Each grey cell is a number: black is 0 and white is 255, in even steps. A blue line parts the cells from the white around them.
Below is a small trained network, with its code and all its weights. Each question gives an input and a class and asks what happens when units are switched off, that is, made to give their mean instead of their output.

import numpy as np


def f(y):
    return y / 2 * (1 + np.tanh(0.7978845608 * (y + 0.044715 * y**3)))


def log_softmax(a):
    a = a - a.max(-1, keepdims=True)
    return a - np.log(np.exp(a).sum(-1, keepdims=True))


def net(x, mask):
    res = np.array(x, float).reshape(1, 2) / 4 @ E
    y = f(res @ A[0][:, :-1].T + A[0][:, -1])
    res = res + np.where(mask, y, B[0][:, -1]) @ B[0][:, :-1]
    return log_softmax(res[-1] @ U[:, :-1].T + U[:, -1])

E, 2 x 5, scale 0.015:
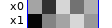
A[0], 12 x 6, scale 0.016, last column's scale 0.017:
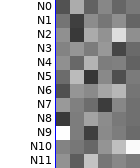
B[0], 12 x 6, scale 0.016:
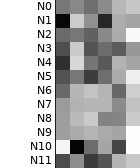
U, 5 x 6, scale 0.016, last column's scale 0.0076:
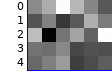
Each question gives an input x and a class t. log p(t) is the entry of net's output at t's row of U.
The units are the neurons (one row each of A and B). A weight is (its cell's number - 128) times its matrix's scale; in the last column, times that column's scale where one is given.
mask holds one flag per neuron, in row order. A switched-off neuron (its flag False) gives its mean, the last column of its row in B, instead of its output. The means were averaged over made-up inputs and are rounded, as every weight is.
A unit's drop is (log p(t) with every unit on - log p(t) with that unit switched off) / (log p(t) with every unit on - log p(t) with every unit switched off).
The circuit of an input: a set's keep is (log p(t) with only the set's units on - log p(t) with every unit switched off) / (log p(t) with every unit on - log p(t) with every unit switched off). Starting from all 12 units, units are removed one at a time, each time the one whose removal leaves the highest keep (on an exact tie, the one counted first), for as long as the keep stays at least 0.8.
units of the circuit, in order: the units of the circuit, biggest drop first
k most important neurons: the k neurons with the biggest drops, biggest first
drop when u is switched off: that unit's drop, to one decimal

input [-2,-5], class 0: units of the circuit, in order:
N9
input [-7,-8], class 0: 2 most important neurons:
N9, N7
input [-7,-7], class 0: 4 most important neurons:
N9, N7, N11, N2
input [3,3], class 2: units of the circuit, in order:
N9, N10
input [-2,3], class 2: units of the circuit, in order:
N9, N1, N4
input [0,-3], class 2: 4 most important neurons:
N6, N8, N1, N4
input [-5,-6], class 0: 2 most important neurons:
N9, N7
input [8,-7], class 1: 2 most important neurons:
N11, N2
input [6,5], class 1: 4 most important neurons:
N11, N2, N9, N7
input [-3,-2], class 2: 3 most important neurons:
N11, N1, N4
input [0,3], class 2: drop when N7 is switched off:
0.1
